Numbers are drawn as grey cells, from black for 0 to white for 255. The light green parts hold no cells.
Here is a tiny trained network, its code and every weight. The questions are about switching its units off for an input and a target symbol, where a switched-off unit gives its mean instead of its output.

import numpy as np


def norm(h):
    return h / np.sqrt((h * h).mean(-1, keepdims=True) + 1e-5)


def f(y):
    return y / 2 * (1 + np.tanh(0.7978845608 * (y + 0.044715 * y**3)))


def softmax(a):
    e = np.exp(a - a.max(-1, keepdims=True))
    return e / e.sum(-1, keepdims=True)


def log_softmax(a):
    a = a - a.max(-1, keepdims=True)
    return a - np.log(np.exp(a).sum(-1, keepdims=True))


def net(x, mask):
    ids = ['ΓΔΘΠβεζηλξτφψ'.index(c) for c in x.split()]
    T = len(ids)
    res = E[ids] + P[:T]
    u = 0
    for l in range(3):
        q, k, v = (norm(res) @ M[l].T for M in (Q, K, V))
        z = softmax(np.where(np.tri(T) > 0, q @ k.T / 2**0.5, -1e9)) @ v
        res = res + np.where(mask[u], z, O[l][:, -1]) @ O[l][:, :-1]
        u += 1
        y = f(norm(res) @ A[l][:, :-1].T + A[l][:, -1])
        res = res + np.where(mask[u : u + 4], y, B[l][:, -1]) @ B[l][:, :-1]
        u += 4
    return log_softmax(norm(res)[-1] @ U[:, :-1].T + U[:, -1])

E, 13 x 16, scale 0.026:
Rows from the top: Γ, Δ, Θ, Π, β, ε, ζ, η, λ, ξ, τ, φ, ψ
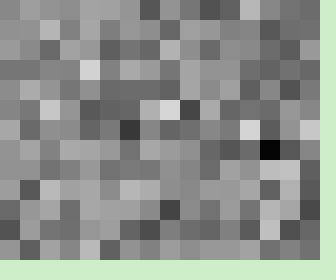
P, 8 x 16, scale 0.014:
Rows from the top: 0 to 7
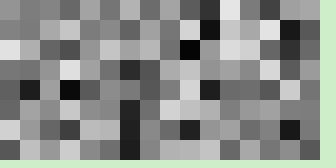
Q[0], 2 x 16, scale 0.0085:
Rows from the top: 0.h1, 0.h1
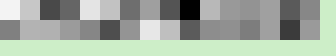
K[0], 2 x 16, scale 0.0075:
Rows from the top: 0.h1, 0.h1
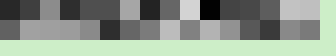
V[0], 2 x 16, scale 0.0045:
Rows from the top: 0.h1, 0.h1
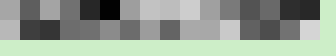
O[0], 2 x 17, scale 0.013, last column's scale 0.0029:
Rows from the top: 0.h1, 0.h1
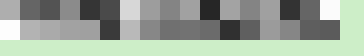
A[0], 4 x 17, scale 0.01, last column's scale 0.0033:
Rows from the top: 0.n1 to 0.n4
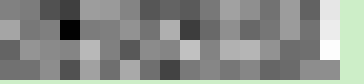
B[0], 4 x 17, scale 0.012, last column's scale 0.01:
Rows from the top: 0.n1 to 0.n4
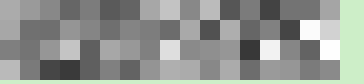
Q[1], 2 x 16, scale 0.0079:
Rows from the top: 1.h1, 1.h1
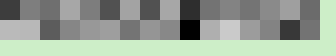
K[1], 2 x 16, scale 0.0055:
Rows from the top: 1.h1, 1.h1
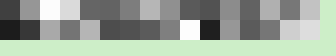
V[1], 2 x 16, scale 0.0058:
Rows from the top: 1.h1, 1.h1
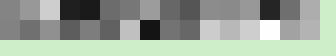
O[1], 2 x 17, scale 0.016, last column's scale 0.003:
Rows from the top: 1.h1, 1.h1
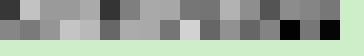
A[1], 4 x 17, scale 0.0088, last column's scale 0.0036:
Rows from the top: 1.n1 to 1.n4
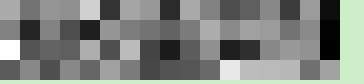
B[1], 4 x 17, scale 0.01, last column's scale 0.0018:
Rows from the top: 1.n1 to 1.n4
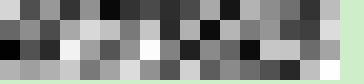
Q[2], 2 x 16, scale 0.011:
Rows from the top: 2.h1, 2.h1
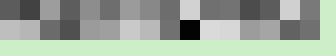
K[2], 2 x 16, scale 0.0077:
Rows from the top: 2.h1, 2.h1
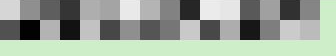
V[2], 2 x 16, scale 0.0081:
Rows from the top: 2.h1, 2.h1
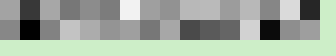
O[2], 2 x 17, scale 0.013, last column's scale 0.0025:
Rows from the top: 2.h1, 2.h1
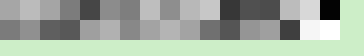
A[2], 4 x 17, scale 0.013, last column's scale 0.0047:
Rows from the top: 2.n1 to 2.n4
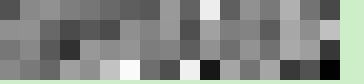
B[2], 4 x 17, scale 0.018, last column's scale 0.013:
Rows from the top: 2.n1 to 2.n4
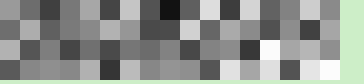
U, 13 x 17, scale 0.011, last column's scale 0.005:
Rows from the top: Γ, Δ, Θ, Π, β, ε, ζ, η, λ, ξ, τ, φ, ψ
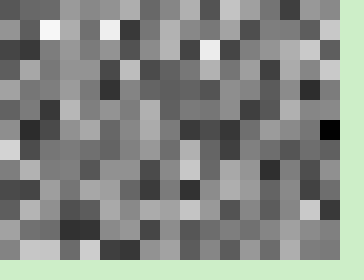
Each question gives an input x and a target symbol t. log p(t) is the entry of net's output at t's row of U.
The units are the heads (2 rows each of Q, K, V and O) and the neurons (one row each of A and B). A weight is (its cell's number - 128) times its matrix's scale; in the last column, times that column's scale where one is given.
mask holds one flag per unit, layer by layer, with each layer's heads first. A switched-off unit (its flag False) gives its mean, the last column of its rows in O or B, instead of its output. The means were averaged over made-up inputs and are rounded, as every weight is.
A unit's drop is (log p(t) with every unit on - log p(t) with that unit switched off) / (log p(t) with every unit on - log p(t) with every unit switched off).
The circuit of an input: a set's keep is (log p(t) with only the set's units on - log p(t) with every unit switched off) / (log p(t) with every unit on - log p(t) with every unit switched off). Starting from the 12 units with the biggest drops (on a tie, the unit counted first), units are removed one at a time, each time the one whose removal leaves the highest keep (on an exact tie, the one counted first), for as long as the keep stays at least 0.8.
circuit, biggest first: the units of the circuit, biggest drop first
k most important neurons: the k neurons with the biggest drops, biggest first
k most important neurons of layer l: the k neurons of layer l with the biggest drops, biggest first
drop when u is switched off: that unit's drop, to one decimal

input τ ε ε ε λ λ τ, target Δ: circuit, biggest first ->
[0.n1; 2.n4]
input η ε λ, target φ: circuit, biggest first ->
[1.h1]
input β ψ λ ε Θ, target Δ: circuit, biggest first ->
[0.h1; 2.n4]
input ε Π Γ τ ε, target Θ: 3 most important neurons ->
[0.n1; 0.n2; 2.n4]
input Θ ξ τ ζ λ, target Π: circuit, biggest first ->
[0.h1; 2.n1; 2.h1]
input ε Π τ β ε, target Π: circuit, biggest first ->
[2.h1; 2.n1]
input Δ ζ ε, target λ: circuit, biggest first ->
[0.n3; 2.n2; 2.n4]
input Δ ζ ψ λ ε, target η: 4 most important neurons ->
[0.n2; 1.n1; 2.n4; 0.n3]
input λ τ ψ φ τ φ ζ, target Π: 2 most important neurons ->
[0.n1; 2.n1]
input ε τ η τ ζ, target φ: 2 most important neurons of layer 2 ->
[2.n3; 2.n4]
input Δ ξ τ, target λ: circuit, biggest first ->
[0.n1; 2.n2; 0.n4; 2.h1]
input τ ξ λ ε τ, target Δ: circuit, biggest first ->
[0.h1; 0.n1; 2.n4]
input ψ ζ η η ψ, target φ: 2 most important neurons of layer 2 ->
[2.n3; 2.n4]
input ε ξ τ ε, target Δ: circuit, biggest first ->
[2.n4]
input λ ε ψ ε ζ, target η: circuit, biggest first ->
[0.h1; 1.h1; 1.n1]
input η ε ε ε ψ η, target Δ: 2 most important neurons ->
[0.n2; 2.n4]
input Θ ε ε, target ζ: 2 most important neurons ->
[1.n3; 2.n4]
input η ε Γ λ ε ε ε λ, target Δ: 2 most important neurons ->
[0.n3; 0.n2]
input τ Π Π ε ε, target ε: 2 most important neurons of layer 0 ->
[0.n3; 0.n1]
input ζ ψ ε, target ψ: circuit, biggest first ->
[0.h1]
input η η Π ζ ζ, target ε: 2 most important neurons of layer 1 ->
[1.n3; 1.n2]
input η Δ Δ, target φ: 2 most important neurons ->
[2.n3; 0.n3]
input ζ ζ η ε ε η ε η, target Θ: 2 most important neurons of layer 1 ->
[1.n4; 1.n2]
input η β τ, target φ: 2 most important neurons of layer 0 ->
[0.n1; 0.n3]
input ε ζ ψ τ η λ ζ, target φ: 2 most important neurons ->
[2.n3; 0.n3]
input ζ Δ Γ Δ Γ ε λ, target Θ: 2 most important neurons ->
[0.n1; 2.n1]
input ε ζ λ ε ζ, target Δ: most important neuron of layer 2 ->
[2.n4]
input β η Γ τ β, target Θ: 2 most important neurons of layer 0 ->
[0.n1; 0.n3]
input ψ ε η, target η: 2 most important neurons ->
[1.n1; 2.n4]
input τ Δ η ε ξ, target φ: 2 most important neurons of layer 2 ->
[2.n3; 2.n4]
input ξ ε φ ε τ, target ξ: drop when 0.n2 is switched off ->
0.2
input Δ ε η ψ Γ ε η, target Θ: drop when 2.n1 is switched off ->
0.1
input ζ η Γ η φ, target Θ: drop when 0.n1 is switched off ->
0.9
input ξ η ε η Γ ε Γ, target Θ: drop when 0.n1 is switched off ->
0.7
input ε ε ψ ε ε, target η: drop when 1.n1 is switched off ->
0.3
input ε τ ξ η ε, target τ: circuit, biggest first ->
[2.h1]
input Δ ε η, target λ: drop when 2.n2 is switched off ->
0.2
